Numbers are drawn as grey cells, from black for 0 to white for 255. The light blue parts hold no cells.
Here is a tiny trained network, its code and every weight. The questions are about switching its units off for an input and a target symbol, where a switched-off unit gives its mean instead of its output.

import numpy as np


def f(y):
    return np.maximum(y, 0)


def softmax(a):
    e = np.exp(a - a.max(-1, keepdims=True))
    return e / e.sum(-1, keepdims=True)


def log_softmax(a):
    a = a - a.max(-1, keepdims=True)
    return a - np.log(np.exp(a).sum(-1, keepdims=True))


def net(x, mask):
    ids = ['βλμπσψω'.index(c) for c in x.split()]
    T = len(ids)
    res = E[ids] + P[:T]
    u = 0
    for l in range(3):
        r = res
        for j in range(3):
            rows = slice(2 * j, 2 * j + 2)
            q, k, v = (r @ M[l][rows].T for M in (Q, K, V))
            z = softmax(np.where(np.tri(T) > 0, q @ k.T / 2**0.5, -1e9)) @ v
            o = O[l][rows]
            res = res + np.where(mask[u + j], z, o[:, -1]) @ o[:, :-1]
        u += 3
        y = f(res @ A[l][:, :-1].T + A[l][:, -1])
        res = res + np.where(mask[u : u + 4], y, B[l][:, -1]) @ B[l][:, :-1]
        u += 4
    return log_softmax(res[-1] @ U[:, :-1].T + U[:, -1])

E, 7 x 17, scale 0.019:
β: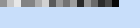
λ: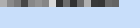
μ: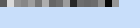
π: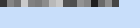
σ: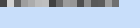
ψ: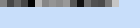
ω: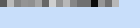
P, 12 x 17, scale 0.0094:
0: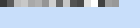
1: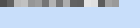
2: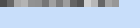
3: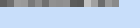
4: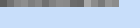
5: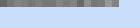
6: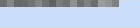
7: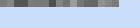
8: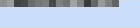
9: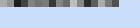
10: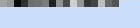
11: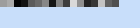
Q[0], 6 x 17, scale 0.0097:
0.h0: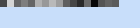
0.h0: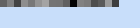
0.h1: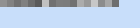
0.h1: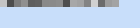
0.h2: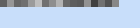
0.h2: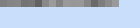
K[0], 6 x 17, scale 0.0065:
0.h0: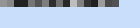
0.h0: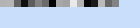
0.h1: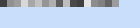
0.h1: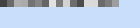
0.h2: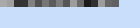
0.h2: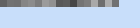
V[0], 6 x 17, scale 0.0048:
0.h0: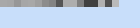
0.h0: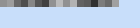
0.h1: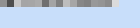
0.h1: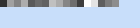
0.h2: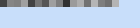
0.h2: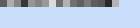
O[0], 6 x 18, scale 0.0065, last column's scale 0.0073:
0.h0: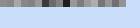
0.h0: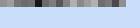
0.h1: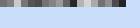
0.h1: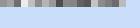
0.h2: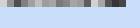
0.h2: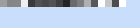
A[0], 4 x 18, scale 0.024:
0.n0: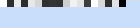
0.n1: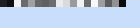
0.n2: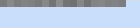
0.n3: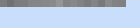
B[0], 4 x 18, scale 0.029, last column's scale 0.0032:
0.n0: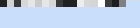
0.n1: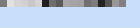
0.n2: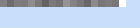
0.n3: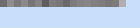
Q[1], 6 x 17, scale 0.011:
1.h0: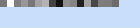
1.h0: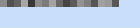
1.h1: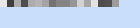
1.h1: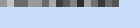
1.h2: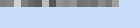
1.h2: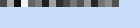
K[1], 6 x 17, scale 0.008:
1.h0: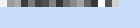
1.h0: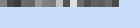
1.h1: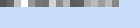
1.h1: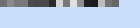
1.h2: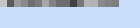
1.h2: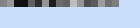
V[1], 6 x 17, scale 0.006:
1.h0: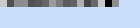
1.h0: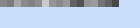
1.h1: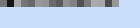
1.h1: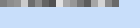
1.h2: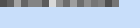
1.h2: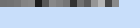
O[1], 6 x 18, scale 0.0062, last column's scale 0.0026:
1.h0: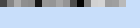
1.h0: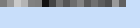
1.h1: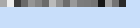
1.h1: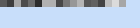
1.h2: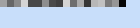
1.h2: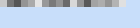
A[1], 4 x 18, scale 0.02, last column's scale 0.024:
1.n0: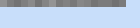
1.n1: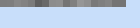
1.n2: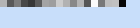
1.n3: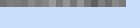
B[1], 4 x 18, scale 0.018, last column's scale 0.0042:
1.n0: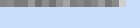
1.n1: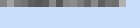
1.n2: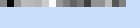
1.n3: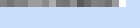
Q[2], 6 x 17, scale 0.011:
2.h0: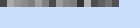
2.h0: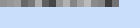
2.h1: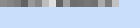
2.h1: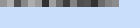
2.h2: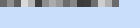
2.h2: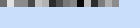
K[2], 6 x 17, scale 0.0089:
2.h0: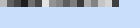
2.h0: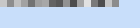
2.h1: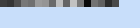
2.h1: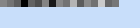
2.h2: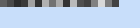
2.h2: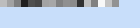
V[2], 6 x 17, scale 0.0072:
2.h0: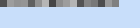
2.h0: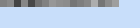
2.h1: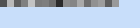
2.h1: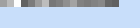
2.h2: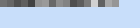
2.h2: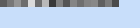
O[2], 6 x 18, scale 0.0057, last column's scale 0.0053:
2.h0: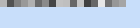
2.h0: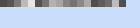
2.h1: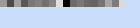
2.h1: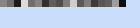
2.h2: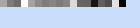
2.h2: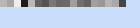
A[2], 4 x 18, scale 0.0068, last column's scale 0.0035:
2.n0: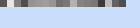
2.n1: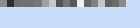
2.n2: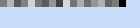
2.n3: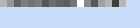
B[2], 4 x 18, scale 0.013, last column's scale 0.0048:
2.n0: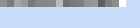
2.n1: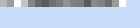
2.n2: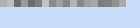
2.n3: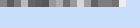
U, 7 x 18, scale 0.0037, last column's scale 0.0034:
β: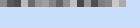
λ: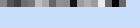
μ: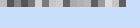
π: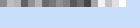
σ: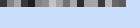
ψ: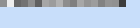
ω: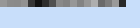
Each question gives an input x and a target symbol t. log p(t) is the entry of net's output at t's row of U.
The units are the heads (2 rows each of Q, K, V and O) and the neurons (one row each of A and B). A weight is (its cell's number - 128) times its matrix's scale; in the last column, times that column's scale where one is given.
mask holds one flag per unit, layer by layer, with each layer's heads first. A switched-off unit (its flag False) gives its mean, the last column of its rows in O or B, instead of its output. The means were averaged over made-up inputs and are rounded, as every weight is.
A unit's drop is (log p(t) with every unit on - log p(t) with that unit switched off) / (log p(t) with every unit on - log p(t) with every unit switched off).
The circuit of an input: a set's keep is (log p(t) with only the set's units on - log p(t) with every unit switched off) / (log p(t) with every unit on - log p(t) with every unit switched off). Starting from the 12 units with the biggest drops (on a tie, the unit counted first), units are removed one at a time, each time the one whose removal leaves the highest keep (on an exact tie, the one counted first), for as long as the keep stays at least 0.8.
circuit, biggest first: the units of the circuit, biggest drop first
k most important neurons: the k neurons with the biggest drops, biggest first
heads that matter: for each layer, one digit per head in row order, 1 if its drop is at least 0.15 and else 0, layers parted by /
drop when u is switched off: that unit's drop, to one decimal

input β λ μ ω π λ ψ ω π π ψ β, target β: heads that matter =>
000 / 000 / 001
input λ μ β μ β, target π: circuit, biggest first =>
[1.h0, 2.h0, 2.h2]
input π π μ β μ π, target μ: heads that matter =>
000 / 001 / 000
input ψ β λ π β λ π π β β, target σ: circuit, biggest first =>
[0.h2, 2.h0, 2.n0]
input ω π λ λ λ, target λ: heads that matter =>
000 / 010 / 000
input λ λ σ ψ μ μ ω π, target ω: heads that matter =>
100 / 000 / 000
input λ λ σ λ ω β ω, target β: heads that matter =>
000 / 000 / 010
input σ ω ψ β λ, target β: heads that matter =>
000 / 000 / 010
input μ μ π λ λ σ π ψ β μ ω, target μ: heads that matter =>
100 / 001 / 000
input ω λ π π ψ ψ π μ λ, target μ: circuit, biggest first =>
[1.h2, 0.n2, 2.h1]
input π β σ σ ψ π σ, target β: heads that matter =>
000 / 000 / 001
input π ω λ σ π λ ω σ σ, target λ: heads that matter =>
000 / 100 / 101
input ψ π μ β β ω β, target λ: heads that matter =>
000 / 100 / 101
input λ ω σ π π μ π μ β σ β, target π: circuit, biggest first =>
[2.h0, 2.h2]
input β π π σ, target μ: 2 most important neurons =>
[2.n3, 2.n0]
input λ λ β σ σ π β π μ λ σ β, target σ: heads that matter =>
000 / 000 / 100
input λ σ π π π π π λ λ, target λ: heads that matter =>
011 / 010 / 000
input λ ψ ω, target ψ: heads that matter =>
000 / 110 / 010
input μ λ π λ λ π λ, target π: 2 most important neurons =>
[2.n1, 1.n3]
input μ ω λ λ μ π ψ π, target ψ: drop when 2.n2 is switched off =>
0.3
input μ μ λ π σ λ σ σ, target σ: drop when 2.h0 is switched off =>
0.2
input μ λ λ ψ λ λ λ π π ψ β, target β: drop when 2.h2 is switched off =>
0.7
